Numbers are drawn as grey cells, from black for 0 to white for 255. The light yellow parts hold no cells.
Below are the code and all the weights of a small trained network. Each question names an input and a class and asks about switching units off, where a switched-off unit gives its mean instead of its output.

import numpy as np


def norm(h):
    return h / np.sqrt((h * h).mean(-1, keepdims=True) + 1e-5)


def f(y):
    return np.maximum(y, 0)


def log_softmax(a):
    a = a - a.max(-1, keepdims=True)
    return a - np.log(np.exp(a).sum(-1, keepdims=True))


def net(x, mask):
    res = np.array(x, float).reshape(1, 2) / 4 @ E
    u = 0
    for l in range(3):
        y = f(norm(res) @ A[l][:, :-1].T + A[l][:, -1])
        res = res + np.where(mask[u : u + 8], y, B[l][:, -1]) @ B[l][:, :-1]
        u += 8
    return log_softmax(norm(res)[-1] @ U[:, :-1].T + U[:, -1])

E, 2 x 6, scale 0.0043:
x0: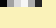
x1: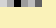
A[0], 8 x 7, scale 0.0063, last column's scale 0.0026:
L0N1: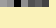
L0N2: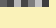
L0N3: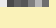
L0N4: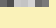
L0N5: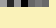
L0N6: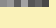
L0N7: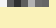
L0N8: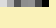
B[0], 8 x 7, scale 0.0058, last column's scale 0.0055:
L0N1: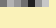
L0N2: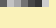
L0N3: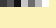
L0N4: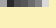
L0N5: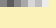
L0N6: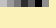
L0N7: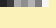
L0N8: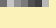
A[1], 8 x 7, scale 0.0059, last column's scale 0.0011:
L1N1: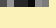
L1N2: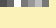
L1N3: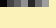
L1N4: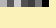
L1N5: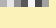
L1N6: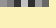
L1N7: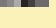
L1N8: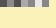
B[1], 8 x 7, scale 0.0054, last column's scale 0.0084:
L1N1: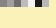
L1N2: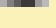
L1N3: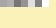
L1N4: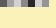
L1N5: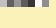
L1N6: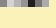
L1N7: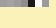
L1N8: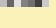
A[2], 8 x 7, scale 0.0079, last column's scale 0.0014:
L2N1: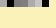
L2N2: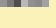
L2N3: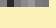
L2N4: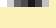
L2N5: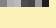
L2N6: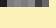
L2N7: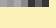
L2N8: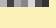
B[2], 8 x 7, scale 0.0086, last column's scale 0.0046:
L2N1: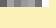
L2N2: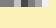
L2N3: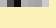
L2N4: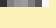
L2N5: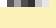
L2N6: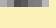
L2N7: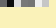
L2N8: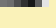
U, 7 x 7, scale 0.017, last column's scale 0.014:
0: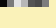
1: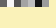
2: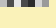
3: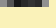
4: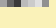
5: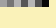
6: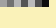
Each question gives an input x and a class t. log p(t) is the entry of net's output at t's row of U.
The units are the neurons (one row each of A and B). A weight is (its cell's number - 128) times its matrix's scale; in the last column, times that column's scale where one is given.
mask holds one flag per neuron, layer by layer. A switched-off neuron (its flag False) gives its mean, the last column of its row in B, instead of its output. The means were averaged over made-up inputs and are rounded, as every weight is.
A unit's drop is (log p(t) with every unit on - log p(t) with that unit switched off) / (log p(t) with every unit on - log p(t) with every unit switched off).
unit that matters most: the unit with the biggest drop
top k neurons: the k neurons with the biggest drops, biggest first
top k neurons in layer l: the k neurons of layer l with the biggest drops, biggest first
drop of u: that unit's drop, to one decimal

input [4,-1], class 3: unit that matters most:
L2N8
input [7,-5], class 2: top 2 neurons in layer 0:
[L0N3, L0N5]
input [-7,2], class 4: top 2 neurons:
[L0N3, L0N7]
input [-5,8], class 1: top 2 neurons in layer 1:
[L1N1, L1N6]
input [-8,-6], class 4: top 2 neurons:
[L0N5, L0N3]
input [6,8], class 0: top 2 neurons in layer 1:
[L1N5, L1N3]
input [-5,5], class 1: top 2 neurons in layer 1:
[L1N1, L1N6]
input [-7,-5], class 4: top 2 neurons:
[L0N5, L0N3]
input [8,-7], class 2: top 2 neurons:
[L0N3, L1N2]
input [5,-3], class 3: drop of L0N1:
0.9
